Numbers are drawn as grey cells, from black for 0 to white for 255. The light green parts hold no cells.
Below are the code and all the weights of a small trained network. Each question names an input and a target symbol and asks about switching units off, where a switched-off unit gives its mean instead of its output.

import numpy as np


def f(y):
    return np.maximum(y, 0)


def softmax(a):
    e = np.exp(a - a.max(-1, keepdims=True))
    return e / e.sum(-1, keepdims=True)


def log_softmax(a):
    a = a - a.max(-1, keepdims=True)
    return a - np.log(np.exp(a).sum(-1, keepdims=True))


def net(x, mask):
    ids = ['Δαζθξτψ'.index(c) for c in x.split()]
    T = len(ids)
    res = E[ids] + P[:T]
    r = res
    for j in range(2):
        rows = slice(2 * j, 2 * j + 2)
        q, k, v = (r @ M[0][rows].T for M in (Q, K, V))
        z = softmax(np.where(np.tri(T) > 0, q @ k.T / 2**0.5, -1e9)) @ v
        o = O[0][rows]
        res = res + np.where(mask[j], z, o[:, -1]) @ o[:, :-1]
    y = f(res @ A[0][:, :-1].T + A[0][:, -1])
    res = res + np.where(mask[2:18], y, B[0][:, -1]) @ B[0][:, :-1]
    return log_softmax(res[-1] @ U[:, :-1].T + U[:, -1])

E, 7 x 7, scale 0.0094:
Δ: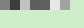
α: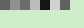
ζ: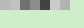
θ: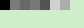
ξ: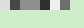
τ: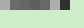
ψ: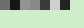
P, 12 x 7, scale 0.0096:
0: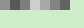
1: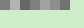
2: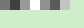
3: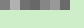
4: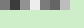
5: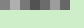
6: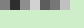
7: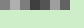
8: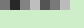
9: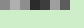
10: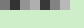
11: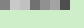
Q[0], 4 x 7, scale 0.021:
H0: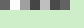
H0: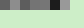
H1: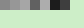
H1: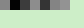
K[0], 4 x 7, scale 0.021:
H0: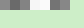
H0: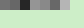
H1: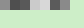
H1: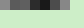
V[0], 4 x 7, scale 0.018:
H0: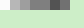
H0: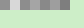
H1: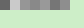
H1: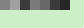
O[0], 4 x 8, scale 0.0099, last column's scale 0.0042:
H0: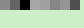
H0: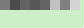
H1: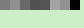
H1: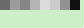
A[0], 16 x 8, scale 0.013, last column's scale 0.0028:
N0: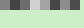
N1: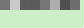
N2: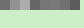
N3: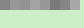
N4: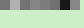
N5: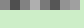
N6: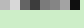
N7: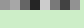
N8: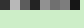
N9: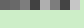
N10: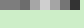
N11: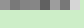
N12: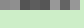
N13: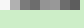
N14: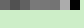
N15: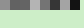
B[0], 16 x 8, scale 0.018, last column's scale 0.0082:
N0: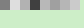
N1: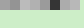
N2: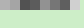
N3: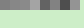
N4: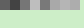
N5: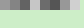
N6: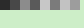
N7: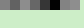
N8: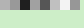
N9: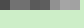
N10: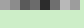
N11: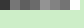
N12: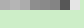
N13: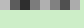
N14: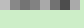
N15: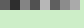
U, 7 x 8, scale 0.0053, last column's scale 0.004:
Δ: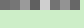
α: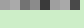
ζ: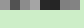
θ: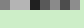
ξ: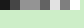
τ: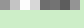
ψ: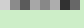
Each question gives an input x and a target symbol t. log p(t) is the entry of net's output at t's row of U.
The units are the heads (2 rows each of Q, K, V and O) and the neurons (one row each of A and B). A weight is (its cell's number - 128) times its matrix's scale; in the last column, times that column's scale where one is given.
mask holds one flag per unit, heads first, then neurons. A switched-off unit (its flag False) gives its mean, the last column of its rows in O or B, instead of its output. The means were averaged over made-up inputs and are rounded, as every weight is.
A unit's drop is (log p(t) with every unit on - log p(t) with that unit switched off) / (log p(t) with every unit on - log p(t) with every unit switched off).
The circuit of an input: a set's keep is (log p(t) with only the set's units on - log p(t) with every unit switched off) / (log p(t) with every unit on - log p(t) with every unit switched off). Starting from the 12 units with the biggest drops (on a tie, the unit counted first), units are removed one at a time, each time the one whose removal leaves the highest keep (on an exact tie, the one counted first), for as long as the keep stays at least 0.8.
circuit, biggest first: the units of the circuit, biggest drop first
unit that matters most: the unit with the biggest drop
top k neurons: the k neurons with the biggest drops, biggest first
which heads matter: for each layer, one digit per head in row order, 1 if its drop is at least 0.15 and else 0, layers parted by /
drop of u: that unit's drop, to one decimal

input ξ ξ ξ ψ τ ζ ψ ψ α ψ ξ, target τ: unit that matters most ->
H1
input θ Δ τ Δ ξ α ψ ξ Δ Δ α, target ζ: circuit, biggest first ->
[H1; N5]
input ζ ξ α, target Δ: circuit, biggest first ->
[N0; N15; H0]
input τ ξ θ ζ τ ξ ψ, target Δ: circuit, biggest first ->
[N0; H0; N15]
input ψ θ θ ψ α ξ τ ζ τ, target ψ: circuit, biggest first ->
[H0; N14]
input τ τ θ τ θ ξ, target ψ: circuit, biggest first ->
[N13; H0]
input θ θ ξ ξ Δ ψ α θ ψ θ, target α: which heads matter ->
00
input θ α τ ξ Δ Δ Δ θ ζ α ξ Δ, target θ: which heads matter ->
01
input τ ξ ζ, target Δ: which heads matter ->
10
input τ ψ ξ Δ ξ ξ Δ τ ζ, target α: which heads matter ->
11
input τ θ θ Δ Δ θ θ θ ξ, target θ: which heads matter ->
10
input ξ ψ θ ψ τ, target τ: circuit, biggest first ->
[H0; H1; N3]
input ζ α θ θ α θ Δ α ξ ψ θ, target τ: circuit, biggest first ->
[H1; H0; N11]
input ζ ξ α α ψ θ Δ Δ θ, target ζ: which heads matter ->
01
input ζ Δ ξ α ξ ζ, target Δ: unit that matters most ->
N6
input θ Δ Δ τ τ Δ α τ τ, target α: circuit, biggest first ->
[H1; N10; H0]
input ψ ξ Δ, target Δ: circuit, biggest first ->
[N0; H0; N15]
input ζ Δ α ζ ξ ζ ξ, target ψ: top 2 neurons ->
[N14; N12]
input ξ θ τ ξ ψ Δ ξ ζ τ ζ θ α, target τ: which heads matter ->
01
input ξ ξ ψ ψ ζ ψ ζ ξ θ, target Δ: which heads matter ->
11
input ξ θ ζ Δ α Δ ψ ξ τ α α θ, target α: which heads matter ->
01
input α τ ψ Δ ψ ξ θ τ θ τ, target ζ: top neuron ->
[N7]
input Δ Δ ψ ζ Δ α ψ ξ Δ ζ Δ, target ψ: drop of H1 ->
0.1
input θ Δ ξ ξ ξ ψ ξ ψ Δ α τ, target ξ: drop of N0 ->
0.1
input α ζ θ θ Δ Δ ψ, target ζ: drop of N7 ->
0.0
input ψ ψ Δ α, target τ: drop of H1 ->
0.2
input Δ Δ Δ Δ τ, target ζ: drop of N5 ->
0.2
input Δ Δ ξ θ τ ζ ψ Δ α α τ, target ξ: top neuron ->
[N2]
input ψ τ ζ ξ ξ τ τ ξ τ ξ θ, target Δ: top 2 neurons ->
[N0; N15]
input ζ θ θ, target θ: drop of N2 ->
0.3
